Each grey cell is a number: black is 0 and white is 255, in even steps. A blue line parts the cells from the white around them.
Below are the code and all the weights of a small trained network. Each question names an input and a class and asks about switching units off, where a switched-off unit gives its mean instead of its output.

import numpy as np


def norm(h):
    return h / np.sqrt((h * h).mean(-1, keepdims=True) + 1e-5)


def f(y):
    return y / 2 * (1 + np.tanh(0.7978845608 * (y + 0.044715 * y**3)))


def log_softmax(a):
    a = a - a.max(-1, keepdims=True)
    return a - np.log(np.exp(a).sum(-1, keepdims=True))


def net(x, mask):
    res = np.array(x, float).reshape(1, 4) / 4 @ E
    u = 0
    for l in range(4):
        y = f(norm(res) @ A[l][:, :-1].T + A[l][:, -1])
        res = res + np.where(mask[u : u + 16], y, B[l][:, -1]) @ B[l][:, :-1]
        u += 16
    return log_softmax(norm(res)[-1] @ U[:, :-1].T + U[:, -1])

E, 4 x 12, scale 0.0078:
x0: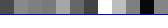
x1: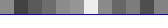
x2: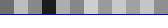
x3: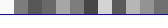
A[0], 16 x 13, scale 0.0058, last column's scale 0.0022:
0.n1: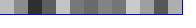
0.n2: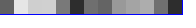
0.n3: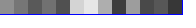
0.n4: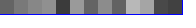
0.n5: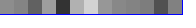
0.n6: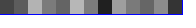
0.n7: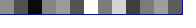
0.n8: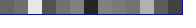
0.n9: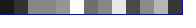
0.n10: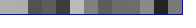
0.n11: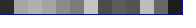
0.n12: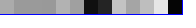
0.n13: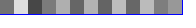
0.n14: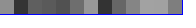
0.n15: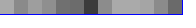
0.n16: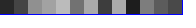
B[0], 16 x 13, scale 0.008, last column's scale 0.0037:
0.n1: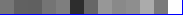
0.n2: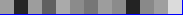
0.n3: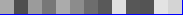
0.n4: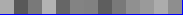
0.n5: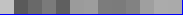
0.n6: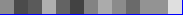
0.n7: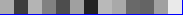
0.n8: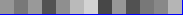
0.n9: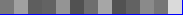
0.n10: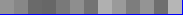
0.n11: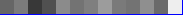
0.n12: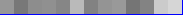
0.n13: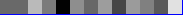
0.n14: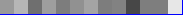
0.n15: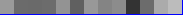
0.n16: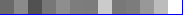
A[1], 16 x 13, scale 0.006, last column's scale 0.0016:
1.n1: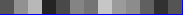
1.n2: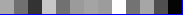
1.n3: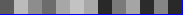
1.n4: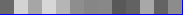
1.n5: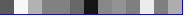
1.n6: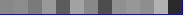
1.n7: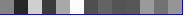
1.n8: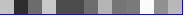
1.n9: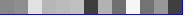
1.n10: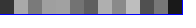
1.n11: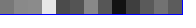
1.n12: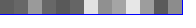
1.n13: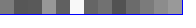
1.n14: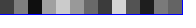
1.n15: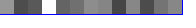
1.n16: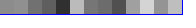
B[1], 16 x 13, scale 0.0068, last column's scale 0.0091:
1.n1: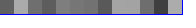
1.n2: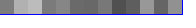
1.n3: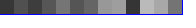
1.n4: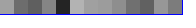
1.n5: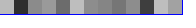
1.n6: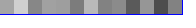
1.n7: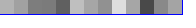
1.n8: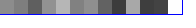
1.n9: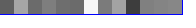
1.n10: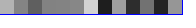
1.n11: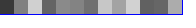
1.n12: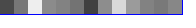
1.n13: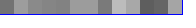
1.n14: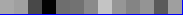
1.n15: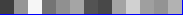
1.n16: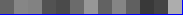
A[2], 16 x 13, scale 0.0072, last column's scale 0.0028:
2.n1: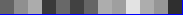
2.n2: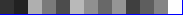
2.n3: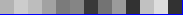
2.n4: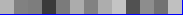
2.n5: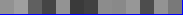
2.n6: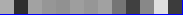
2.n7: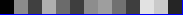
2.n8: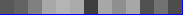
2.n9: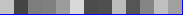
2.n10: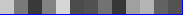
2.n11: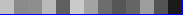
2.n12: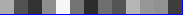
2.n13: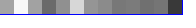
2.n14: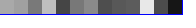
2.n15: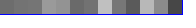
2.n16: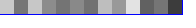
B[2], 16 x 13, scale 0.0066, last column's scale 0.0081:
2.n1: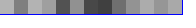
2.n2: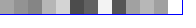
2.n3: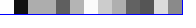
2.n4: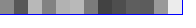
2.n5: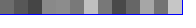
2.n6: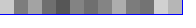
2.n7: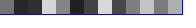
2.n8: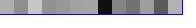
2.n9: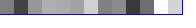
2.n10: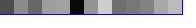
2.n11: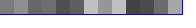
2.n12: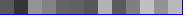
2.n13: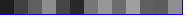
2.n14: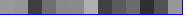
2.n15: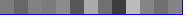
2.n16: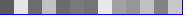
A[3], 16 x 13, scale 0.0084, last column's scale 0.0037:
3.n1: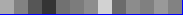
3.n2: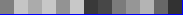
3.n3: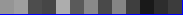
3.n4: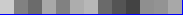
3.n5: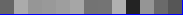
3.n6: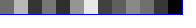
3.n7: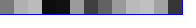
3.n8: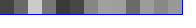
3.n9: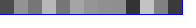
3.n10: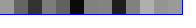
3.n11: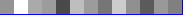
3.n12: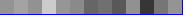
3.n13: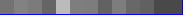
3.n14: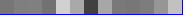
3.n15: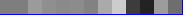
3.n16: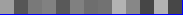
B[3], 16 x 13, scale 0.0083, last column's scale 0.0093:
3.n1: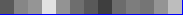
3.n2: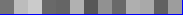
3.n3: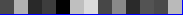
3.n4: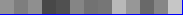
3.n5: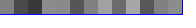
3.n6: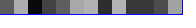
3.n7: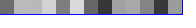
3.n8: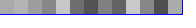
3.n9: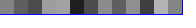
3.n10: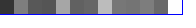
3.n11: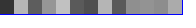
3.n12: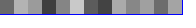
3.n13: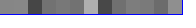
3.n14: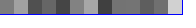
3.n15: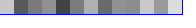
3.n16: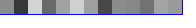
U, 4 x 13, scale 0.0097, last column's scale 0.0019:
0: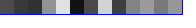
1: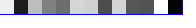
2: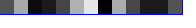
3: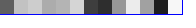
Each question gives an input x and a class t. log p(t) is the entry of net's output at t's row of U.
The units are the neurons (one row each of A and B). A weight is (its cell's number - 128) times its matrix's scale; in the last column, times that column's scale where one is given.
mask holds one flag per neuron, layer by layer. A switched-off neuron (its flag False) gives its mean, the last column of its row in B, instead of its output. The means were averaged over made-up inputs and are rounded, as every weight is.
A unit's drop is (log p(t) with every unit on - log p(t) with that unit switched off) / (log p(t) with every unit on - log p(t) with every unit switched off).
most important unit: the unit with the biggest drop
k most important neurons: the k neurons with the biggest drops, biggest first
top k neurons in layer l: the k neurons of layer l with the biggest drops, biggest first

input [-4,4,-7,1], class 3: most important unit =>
1.n15
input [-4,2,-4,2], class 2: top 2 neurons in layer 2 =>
(2.n2; 2.n11)
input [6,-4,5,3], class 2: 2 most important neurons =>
(1.n10; 1.n1)
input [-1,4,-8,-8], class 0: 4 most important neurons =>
(0.n16; 0.n6; 2.n7; 0.n11)
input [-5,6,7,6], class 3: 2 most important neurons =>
(1.n12; 0.n13)
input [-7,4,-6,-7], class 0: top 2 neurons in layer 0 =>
(0.n16; 0.n11)
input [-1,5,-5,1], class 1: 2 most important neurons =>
(0.n3; 2.n9)
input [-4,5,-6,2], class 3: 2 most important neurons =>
(1.n15; 1.n11)
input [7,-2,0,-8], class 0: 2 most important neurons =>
(2.n7; 1.n8)
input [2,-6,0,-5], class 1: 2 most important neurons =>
(0.n2; 0.n8)
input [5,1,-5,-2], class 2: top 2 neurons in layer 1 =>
(1.n10; 1.n14)
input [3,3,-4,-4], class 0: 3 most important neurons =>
(0.n16; 0.n9; 0.n13)
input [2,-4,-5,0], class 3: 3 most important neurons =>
(0.n3; 1.n11; 0.n7)
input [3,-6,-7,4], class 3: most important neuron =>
(0.n3)
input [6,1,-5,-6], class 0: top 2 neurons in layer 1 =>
(1.n8; 1.n7)
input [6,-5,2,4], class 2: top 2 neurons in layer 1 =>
(1.n1; 1.n10)
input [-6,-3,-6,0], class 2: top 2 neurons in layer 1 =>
(1.n6; 1.n8)
